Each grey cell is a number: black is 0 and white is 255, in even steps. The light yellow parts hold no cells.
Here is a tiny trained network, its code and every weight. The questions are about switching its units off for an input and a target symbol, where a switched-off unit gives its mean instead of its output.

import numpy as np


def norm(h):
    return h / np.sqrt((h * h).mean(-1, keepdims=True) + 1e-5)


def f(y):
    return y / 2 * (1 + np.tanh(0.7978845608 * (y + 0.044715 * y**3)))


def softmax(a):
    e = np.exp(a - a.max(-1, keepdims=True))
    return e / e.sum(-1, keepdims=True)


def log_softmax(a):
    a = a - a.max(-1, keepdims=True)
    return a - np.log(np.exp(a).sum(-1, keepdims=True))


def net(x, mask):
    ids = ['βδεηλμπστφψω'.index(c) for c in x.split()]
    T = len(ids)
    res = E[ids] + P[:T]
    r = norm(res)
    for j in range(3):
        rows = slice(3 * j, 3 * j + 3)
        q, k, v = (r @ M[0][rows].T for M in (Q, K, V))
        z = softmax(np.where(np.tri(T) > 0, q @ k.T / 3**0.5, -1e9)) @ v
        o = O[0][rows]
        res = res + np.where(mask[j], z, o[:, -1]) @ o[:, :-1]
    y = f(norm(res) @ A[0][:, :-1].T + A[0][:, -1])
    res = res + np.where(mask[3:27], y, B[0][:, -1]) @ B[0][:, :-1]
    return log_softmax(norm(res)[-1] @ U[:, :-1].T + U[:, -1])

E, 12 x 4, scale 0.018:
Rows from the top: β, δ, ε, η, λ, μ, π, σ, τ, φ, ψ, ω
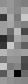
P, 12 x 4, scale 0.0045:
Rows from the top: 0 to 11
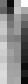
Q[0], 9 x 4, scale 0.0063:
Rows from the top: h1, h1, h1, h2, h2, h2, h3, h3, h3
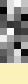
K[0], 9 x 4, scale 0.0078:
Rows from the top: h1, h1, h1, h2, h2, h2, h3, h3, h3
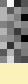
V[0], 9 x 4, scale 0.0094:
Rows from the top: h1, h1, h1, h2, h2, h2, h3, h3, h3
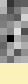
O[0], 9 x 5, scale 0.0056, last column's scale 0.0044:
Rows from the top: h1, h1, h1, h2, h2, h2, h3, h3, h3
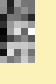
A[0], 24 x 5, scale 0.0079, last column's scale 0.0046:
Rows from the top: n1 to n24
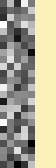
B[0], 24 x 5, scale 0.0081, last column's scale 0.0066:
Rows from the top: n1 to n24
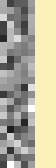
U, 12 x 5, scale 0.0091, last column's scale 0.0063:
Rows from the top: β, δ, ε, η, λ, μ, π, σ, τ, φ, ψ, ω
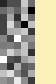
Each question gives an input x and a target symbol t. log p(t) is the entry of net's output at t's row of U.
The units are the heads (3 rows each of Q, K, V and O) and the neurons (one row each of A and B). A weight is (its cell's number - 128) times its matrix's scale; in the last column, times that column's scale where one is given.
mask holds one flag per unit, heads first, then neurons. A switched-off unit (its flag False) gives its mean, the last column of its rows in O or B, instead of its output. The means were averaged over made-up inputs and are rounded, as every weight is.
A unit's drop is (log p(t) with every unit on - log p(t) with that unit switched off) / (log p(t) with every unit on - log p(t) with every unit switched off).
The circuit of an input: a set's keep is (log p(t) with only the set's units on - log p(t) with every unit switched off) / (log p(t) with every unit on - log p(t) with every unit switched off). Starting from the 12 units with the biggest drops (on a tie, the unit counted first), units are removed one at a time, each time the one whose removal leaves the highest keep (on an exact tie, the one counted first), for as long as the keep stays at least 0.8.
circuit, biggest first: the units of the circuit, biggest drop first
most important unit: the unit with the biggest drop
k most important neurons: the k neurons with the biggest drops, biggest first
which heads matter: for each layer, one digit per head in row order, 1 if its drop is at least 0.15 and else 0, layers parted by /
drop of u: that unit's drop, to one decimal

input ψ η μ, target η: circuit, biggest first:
(h3; n16; n15)
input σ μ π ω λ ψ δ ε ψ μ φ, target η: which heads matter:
010
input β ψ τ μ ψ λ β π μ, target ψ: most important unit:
n15
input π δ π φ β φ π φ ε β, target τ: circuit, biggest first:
(n24; n16)
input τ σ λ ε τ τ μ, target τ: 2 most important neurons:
(n15; n24)
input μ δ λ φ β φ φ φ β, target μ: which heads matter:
110
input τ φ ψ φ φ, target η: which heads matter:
001
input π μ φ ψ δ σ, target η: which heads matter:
010
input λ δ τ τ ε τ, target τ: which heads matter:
100
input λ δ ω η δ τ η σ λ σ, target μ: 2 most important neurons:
(n10; n15)
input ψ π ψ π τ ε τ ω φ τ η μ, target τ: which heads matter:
011
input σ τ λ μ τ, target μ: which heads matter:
101
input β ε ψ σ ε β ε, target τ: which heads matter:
000
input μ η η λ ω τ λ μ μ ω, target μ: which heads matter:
011
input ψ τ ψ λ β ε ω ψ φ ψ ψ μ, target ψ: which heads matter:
001
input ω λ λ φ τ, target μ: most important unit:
h1
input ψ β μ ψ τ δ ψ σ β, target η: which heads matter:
010
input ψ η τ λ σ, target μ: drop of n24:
0.1
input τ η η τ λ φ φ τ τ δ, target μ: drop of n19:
0.0
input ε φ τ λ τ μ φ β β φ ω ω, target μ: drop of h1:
0.2
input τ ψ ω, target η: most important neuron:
(n4)
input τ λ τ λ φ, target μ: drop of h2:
0.7
